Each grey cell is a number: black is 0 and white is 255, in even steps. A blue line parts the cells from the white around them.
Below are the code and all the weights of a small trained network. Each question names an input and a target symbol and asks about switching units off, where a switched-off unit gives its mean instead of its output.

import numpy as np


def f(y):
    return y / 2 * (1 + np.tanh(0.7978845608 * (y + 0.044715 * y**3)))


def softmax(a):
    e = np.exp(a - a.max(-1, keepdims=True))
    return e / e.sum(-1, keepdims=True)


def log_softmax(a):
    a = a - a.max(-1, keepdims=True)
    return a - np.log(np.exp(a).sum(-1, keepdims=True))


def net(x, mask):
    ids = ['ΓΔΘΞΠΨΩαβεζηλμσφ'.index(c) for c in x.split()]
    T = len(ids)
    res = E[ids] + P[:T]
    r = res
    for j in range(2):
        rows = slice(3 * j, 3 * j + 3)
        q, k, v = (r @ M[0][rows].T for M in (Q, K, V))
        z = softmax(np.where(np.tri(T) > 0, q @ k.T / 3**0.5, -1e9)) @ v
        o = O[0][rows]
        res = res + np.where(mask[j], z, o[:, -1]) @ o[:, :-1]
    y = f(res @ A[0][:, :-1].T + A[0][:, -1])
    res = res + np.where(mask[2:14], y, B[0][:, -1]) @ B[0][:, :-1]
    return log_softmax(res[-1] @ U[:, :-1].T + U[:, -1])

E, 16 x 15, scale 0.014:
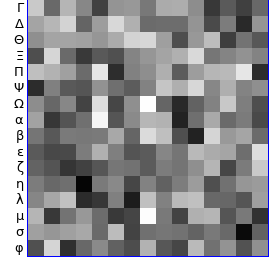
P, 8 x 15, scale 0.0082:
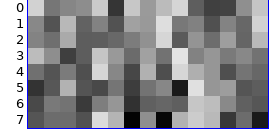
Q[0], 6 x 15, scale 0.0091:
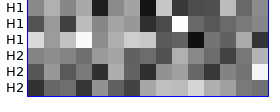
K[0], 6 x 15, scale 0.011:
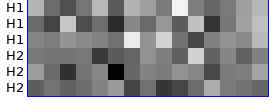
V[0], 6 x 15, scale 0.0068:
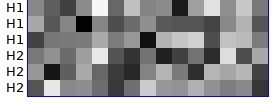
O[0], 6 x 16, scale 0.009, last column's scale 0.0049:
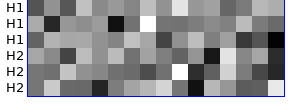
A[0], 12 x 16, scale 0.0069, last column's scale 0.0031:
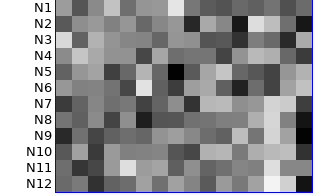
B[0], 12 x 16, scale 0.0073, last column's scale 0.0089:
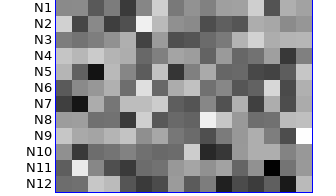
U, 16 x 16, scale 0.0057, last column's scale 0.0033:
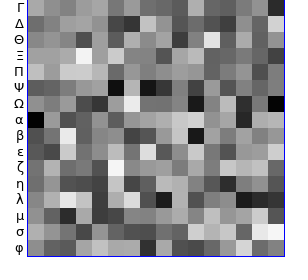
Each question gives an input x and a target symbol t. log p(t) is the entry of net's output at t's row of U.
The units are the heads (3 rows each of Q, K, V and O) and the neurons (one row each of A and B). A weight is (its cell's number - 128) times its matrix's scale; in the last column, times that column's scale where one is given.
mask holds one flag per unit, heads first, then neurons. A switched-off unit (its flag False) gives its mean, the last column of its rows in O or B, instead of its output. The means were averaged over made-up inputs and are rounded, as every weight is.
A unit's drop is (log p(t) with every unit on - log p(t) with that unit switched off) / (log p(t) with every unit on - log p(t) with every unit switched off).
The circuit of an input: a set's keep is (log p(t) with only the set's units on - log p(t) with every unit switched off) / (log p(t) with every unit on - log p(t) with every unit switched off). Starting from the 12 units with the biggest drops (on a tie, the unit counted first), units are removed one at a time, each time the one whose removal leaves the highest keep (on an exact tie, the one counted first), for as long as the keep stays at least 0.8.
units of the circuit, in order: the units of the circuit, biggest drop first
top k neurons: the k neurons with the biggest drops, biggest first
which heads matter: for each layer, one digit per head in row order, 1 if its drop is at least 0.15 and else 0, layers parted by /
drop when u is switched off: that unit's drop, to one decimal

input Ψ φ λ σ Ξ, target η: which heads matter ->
10
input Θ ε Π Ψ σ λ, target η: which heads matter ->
10
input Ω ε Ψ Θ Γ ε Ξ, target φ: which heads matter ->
01
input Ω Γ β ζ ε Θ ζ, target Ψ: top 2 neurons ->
N5; N7
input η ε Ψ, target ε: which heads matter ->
11
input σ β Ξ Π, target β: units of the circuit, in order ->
H2
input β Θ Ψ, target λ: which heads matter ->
11
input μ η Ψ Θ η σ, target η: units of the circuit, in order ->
H1; N9
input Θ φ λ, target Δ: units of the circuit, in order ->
H2; N12
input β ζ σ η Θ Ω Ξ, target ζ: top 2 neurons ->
N2; N5
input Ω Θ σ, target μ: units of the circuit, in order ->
H1; N1
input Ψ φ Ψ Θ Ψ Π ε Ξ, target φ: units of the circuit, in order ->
H2; N10; N7
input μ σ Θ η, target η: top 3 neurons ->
N8; N9; N6
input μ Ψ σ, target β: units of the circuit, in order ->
H2; H1
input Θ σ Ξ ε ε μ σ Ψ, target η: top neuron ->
N8
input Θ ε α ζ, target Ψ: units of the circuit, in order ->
H2; N7; N5
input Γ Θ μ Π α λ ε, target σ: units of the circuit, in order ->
H1; N8
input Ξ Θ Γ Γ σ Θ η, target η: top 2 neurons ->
N8; N9
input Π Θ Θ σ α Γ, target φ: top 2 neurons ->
N6; N3
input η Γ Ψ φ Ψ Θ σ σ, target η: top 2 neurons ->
N9; N6
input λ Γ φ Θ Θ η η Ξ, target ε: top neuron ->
N7
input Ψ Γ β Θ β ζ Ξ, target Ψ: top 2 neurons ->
N5; N7
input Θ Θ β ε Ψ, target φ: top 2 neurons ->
N10; N2
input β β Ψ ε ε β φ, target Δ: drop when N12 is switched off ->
0.7
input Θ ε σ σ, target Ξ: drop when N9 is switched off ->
-0.1
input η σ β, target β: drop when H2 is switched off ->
1.0
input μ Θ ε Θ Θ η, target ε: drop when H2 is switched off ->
0.2
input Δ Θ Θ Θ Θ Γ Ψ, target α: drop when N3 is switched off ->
0.0
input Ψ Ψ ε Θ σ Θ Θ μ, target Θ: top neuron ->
N9
